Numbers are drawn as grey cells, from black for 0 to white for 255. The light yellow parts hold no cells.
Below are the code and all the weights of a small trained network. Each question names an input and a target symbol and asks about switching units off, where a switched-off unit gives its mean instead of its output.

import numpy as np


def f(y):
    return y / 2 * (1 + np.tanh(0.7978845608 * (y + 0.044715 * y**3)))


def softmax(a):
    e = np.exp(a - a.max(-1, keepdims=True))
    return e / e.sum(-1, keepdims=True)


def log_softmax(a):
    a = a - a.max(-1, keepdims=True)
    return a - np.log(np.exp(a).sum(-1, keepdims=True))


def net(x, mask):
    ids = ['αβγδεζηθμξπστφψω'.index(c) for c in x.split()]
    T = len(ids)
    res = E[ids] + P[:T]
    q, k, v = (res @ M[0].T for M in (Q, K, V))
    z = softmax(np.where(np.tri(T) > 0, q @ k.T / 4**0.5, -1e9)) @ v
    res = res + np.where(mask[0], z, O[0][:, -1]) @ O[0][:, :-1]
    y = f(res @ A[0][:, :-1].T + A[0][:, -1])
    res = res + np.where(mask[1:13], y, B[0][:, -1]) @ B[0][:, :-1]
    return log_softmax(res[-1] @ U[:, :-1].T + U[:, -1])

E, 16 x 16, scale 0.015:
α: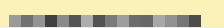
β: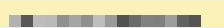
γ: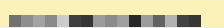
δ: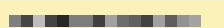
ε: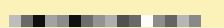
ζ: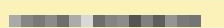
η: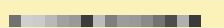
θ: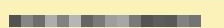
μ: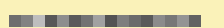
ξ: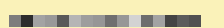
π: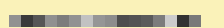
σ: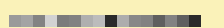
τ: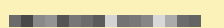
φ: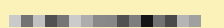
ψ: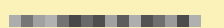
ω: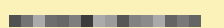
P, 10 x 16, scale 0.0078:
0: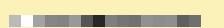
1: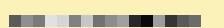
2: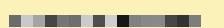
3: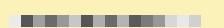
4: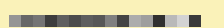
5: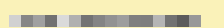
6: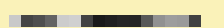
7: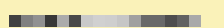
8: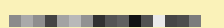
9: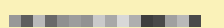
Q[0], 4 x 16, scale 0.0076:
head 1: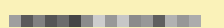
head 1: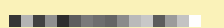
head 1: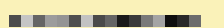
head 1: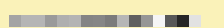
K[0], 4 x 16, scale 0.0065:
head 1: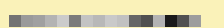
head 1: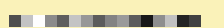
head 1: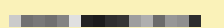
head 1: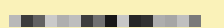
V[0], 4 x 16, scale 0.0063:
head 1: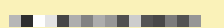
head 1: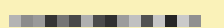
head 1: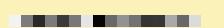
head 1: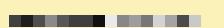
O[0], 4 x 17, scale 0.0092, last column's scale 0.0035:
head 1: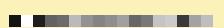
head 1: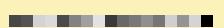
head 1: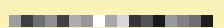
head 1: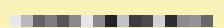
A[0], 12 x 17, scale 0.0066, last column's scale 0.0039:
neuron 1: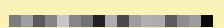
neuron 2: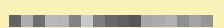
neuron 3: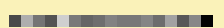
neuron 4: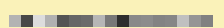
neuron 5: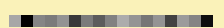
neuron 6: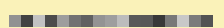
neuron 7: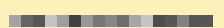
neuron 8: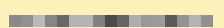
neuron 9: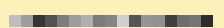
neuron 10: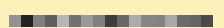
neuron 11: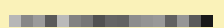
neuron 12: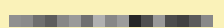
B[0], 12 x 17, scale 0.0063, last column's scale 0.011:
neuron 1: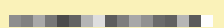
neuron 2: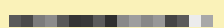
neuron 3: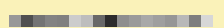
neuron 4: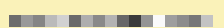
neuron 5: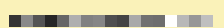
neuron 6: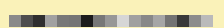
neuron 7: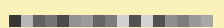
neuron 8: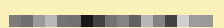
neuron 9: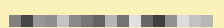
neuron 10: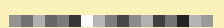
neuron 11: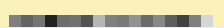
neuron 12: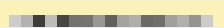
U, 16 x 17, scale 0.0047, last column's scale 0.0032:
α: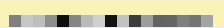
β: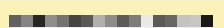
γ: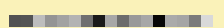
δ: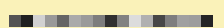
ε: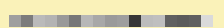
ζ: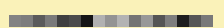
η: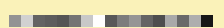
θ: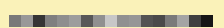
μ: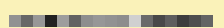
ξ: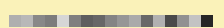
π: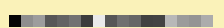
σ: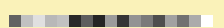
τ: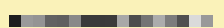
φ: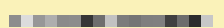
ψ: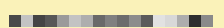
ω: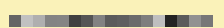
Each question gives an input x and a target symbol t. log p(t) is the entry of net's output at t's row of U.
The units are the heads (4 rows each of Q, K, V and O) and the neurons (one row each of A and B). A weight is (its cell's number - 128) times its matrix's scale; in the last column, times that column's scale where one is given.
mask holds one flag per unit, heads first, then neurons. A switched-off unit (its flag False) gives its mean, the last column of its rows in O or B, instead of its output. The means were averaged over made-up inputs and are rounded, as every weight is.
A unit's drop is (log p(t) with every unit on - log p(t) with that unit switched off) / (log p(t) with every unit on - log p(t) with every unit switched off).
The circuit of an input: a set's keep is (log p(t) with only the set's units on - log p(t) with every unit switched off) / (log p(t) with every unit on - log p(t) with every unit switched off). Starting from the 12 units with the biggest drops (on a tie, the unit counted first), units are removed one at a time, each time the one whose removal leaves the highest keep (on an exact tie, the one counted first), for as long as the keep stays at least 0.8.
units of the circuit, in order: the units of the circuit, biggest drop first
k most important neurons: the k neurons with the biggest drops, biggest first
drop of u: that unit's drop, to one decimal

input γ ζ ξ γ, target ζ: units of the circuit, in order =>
(head 1; neuron 6)
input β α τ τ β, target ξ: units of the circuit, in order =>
(head 1; neuron 9; neuron 1)
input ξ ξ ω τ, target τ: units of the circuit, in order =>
(head 1; neuron 2)
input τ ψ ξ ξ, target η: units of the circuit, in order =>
(head 1)
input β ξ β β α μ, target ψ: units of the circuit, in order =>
(head 1; neuron 3)
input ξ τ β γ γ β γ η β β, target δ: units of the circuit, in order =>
(head 1; neuron 1; neuron 3)
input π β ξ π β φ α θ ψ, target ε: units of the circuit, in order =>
(head 1; neuron 4)
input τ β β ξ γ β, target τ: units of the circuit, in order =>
(head 1; neuron 2)
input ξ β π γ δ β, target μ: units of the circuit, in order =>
(head 1; neuron 11; neuron 1)
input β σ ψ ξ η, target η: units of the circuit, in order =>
(head 1; neuron 9)
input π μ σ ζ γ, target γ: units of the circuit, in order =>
(head 1; neuron 3)
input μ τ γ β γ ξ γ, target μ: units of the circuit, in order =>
(head 1; neuron 11; neuron 1)
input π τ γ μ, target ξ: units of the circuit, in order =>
(head 1; neuron 9)
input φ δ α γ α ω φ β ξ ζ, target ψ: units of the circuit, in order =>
(head 1)
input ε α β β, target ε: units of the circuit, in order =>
(neuron 4; head 1)
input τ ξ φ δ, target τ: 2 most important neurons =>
(neuron 1; neuron 2)
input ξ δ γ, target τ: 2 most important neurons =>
(neuron 2; neuron 1)
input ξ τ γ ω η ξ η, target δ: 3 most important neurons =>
(neuron 1; neuron 3; neuron 4)
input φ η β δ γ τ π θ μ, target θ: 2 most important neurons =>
(neuron 9; neuron 12)
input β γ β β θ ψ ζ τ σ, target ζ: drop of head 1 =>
0.9
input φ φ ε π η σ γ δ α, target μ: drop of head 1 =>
0.6
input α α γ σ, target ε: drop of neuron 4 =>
0.5
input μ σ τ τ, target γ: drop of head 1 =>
1.0
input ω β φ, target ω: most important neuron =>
(neuron 8)
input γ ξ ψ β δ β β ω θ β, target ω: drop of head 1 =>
0.9
